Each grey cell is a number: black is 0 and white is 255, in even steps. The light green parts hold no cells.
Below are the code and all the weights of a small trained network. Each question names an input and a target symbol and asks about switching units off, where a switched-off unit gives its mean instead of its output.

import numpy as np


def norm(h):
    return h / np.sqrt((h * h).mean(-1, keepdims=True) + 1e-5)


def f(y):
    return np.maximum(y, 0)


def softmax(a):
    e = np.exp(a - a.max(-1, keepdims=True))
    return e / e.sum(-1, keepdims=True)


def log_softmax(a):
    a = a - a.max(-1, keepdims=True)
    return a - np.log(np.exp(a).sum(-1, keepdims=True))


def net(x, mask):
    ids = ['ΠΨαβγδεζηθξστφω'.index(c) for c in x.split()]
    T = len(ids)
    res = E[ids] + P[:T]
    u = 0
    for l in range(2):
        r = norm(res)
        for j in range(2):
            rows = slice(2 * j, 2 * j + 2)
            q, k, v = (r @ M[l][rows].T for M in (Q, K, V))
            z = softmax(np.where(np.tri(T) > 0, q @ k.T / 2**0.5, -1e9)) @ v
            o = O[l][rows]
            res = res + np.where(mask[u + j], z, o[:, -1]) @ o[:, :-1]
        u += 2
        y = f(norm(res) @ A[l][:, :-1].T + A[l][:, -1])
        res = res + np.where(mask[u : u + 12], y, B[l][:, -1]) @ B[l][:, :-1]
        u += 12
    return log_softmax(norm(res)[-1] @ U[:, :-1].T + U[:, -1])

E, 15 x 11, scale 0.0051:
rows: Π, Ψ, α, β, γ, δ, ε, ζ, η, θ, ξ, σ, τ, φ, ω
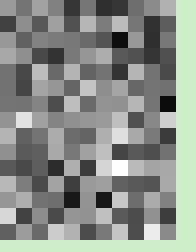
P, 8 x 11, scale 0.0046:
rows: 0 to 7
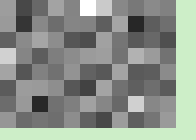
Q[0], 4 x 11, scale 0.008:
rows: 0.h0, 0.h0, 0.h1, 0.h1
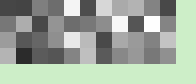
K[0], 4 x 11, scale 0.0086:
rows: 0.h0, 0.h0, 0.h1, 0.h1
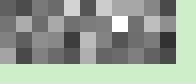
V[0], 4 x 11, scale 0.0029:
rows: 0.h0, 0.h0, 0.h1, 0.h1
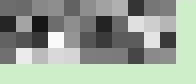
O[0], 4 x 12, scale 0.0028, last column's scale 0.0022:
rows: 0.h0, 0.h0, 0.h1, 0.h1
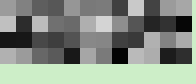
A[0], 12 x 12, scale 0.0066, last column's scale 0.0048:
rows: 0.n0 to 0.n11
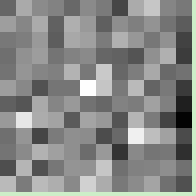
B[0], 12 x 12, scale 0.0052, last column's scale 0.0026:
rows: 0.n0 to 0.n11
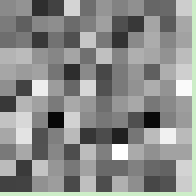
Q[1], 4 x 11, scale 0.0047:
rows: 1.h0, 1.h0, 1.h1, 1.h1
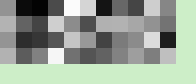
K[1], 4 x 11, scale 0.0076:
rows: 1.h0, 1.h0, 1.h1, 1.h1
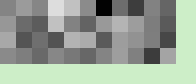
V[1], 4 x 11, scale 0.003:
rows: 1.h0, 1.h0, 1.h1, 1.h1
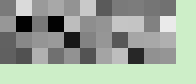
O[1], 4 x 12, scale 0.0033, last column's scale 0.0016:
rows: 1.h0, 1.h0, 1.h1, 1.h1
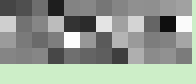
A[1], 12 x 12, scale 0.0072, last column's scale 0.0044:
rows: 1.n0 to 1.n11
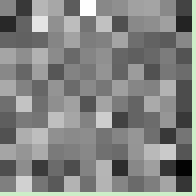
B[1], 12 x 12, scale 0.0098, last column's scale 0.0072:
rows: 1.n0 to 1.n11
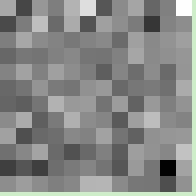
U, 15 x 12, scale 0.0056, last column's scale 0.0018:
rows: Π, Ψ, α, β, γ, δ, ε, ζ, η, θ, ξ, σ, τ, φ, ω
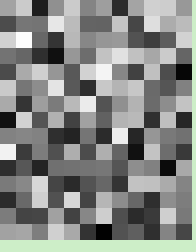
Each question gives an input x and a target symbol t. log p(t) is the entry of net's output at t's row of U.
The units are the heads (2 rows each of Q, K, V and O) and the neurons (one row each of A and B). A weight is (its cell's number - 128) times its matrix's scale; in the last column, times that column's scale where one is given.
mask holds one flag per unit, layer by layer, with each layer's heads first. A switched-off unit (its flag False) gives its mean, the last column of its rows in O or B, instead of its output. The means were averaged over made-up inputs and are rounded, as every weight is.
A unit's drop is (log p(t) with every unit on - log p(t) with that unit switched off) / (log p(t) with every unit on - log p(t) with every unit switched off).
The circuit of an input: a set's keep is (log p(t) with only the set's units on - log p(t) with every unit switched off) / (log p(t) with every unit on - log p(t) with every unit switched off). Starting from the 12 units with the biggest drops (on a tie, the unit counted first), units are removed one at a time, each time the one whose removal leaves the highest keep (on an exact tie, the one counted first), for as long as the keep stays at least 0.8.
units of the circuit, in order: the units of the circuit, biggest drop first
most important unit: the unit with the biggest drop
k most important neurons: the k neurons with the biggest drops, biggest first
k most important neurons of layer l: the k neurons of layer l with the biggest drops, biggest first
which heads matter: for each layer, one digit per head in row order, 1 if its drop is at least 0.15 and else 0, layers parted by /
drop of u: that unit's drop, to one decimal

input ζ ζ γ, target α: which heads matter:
01 / 00
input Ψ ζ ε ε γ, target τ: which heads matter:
00 / 00
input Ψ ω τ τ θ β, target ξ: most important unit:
0.h1
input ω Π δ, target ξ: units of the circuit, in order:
0.h1, 1.n10
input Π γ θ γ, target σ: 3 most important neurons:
0.n8, 0.n4, 1.n0
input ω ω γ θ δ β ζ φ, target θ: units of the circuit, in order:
1.n0, 1.n10, 0.n5
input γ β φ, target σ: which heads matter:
10 / 00
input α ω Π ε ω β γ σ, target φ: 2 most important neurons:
1.n0, 0.n5
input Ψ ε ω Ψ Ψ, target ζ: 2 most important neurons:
1.n0, 0.n5
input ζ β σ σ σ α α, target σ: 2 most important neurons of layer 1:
1.n9, 1.n0
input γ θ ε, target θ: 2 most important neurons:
1.n8, 1.n0
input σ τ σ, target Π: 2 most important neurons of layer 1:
1.n7, 1.n0
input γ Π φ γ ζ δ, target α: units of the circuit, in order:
0.h1, 0.n7
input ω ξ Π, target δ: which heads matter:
00 / 10
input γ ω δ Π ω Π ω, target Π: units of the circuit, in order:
0.n8
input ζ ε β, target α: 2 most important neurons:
0.n7, 1.n0
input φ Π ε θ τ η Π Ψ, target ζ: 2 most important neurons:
0.n5, 1.n0
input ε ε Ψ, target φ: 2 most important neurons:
1.n8, 0.n5
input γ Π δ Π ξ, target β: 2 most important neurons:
1.n0, 0.n2
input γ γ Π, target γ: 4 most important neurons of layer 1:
1.n11, 1.n0, 1.n6, 1.n9
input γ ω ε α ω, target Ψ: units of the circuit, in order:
1.n0
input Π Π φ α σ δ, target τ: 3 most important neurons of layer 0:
0.n5, 0.n4, 0.n11
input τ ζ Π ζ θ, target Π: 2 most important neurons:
1.n7, 1.n0
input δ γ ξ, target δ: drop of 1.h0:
0.4
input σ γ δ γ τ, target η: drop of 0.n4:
0.0
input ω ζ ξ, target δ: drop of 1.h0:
0.2
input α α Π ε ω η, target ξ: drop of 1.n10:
0.1
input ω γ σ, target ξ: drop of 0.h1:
1.4
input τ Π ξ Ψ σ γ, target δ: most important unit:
1.h0
